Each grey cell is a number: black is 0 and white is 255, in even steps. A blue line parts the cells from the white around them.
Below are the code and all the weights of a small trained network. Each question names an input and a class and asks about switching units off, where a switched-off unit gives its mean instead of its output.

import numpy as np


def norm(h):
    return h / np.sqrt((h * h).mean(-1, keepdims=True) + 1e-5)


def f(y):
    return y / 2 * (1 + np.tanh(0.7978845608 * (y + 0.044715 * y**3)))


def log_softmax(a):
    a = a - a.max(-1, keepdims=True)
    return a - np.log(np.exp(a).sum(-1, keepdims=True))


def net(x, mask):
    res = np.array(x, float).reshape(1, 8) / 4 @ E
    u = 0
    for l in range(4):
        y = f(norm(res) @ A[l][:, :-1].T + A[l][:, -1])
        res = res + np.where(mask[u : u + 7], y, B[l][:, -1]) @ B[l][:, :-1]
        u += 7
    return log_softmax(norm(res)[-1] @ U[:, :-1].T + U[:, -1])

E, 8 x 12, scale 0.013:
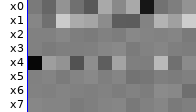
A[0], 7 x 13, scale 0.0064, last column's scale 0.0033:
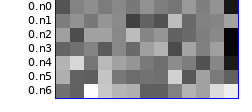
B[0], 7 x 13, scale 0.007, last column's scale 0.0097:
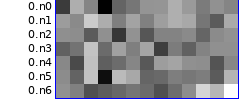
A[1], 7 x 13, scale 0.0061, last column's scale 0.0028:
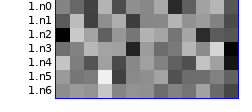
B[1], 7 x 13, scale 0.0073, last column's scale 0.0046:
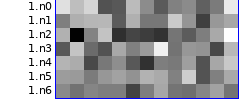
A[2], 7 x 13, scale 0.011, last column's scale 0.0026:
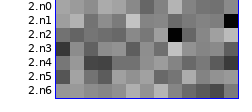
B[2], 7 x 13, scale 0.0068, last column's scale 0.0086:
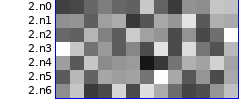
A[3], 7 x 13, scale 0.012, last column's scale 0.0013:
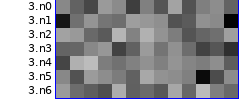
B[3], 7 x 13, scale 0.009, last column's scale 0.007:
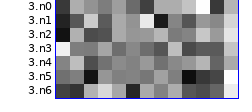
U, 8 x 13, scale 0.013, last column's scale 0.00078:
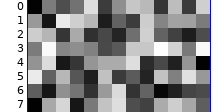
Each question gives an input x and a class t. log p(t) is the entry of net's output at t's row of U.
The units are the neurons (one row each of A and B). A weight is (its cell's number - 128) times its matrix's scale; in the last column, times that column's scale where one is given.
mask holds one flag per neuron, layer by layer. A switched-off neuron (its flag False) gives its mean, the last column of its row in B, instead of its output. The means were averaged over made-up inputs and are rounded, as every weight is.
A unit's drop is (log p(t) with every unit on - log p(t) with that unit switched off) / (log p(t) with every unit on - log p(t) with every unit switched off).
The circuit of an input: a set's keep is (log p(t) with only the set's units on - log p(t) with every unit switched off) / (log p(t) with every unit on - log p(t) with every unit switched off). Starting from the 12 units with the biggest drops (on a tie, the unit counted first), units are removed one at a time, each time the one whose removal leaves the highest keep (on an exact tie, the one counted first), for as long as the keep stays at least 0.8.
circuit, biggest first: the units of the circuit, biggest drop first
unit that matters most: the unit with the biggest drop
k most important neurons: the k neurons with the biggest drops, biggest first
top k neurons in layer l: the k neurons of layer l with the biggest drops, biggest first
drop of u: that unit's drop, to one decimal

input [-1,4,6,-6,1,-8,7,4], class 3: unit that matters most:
1.n2
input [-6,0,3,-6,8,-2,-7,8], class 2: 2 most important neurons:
[1.n2, 0.n6]
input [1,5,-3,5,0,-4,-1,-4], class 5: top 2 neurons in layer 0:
[0.n6, 0.n5]
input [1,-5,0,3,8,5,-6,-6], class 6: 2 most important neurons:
[1.n2, 3.n1]
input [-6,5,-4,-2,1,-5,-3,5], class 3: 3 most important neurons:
[1.n2, 1.n3, 2.n3]
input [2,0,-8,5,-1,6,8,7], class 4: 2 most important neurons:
[0.n6, 1.n2]
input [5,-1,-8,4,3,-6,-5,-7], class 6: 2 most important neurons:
[0.n6, 1.n2]
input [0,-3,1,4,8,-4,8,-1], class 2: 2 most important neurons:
[1.n2, 2.n3]
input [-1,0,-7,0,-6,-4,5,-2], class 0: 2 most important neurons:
[0.n6, 1.n2]
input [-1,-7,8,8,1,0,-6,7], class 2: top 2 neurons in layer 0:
[0.n6, 0.n5]
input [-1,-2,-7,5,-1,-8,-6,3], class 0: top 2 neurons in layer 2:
[2.n6, 2.n2]
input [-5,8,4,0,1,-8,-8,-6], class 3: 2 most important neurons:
[1.n3, 1.n2]
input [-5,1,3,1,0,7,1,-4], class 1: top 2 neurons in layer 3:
[3.n2, 3.n5]
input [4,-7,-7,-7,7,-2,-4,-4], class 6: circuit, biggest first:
[1.n2]
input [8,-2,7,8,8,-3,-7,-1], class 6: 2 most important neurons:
[1.n2, 0.n6]
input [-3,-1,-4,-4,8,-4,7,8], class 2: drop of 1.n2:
0.6
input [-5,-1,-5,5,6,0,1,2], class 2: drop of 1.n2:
0.3
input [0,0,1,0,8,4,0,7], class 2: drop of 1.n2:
0.7
